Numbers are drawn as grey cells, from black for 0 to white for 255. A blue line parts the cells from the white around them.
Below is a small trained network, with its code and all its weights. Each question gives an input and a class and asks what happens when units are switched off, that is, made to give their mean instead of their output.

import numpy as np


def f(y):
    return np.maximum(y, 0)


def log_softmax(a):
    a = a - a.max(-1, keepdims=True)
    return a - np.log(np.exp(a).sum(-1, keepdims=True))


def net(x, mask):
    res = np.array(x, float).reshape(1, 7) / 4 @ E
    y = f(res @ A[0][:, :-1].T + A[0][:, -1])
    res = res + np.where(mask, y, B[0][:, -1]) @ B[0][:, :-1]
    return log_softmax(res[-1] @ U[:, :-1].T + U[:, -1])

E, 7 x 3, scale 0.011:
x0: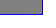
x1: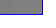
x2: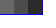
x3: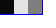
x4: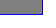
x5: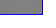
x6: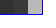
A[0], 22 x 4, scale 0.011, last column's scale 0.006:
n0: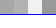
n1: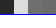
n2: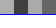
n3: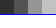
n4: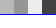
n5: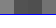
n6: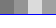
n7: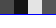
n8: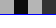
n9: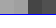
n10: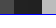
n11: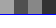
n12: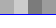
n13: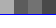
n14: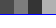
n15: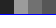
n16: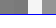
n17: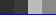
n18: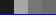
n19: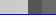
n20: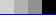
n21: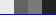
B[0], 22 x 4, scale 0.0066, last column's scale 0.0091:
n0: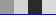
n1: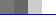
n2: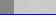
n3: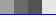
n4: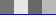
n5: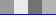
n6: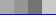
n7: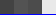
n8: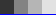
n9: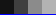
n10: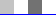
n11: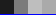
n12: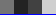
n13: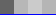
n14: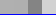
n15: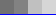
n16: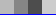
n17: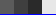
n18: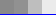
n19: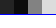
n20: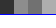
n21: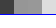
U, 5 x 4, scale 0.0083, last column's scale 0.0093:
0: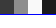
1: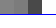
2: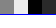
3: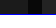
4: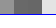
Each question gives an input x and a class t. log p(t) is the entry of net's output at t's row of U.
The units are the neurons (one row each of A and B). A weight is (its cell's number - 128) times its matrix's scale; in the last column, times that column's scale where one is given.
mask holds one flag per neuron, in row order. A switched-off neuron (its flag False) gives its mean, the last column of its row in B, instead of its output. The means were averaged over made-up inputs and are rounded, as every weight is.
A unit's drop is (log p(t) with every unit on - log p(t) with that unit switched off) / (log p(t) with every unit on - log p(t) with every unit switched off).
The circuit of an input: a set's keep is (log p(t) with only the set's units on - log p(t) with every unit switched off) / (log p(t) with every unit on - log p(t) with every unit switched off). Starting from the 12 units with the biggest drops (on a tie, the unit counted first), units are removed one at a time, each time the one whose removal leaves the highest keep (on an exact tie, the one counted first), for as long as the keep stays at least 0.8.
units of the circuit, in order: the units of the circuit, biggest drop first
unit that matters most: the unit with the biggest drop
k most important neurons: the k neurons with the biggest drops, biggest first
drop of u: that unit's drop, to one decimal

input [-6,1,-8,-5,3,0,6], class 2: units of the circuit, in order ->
[n0, n4]
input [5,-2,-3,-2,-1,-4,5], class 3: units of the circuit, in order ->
[n7, n17]
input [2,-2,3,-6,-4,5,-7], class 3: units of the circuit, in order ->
[n19, n9]
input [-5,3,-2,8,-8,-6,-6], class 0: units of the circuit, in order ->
[n1]
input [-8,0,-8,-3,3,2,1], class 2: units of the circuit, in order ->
[n0, n4]
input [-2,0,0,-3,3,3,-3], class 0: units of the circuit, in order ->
[n17, n0]
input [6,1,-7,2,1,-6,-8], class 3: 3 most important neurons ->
[n19, n12, n10]
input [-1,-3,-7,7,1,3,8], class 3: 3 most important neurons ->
[n17, n7, n10]
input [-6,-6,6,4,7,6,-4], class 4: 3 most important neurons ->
[n0, n1, n4]
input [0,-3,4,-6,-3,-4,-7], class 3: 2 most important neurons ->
[n19, n9]
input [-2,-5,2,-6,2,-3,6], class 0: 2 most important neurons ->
[n8, n2]
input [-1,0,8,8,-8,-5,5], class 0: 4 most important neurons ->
[n1, n15, n18, n0]
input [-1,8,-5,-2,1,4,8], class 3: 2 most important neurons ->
[n7, n17]
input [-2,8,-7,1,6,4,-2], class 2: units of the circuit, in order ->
[n0]
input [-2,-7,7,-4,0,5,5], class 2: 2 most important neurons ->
[n10, n5]
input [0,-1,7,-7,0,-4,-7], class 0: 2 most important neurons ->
[n13, n21]
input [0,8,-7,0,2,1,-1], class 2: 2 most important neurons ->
[n0, n4]
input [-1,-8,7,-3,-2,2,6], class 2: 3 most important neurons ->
[n10, n5, n19]
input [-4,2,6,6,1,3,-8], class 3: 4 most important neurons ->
[n19, n9, n12, n2]
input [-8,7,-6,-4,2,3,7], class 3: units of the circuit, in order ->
[n7]
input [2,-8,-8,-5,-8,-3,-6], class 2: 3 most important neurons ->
[n0, n4, n1]
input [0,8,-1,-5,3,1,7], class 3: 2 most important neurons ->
[n7, n17]
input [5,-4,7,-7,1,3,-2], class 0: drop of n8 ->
0.2
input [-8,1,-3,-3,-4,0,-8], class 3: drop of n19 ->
0.2
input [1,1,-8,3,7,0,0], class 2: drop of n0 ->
0.3
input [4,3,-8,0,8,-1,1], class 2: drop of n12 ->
0.0
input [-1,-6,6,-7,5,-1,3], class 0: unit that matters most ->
n8
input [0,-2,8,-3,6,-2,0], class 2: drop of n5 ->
0.1
